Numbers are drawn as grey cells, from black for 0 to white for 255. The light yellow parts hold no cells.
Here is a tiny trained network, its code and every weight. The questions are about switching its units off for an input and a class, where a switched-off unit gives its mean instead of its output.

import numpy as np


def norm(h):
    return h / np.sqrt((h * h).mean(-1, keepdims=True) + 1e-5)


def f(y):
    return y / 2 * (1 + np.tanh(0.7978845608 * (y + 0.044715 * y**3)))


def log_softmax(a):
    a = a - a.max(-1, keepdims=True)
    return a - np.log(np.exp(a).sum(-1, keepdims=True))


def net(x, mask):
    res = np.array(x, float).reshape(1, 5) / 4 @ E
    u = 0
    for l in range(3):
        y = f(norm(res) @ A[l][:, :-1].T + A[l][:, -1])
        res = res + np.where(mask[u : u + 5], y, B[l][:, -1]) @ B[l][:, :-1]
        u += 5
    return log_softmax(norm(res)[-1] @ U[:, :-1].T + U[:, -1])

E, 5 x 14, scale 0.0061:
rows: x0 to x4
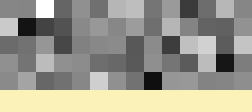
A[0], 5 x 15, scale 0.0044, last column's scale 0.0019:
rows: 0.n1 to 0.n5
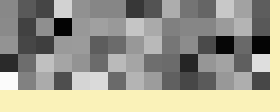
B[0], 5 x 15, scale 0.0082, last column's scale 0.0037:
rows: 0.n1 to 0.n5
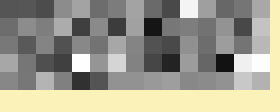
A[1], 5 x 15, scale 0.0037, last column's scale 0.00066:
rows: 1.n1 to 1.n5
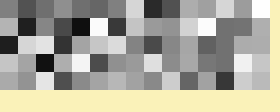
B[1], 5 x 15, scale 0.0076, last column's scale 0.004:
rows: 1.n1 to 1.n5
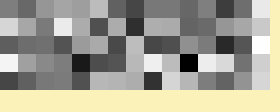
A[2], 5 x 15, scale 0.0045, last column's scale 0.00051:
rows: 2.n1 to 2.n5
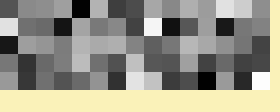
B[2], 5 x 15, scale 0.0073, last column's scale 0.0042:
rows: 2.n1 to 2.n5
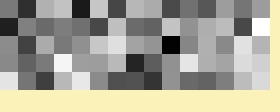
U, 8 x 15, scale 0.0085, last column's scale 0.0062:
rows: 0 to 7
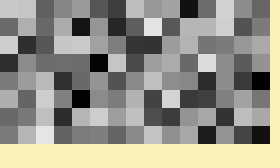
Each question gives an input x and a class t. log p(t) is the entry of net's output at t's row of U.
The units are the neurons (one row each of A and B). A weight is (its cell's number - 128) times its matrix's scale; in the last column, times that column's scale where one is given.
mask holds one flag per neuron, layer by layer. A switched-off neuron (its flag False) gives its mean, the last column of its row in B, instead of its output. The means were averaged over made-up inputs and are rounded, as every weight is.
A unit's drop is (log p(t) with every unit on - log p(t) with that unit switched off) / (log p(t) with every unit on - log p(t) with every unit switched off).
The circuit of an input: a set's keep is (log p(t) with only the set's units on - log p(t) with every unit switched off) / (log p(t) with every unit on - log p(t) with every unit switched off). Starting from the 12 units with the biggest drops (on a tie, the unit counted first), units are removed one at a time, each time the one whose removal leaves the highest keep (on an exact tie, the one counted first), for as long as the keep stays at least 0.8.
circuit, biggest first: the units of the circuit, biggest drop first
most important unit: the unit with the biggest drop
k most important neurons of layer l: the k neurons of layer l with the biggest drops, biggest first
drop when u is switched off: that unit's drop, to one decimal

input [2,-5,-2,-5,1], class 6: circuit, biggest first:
1.n3
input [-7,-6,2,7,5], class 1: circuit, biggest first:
0.n4; 2.n1
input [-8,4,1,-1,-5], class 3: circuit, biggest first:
2.n2; 1.n4
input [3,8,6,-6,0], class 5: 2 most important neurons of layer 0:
0.n4; 0.n5
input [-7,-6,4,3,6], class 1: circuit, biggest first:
0.n4; 2.n1
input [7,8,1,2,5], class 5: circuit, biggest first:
0.n5; 0.n2
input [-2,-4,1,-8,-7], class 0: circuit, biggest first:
2.n5; 1.n4
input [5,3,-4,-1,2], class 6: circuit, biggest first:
0.n4; 1.n2
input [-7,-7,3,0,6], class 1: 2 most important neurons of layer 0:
0.n4; 0.n3
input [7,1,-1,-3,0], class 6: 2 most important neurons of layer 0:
0.n4; 0.n5
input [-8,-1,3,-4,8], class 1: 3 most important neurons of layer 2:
2.n5; 2.n1; 2.n4
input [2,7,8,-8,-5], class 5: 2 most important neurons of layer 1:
1.n3; 1.n2
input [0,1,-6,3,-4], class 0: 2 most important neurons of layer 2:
2.n5; 2.n4
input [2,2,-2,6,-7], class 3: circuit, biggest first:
2.n2
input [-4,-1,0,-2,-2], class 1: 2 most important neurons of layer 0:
0.n4; 0.n2
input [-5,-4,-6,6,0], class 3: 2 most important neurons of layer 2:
2.n5; 2.n1
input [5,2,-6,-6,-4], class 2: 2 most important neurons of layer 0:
0.n2; 0.n1
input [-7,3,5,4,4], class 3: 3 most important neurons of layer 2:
2.n2; 2.n5; 2.n4
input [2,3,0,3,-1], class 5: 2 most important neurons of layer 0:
0.n5; 0.n1
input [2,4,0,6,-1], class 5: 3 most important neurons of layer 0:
0.n4; 0.n5; 0.n1
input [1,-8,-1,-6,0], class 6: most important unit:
1.n3
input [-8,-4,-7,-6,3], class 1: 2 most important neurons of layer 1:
1.n3; 1.n4
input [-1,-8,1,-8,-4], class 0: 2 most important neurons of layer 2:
2.n5; 2.n4
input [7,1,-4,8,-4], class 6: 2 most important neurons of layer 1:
1.n5; 1.n2
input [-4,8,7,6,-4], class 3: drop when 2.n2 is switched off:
0.4
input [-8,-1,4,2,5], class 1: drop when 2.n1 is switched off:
0.2
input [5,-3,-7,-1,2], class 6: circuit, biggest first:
0.n4
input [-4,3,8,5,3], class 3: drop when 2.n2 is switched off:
0.4
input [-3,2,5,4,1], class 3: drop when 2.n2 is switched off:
0.2
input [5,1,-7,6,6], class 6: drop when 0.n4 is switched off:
0.1
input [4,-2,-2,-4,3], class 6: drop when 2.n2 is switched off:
0.0
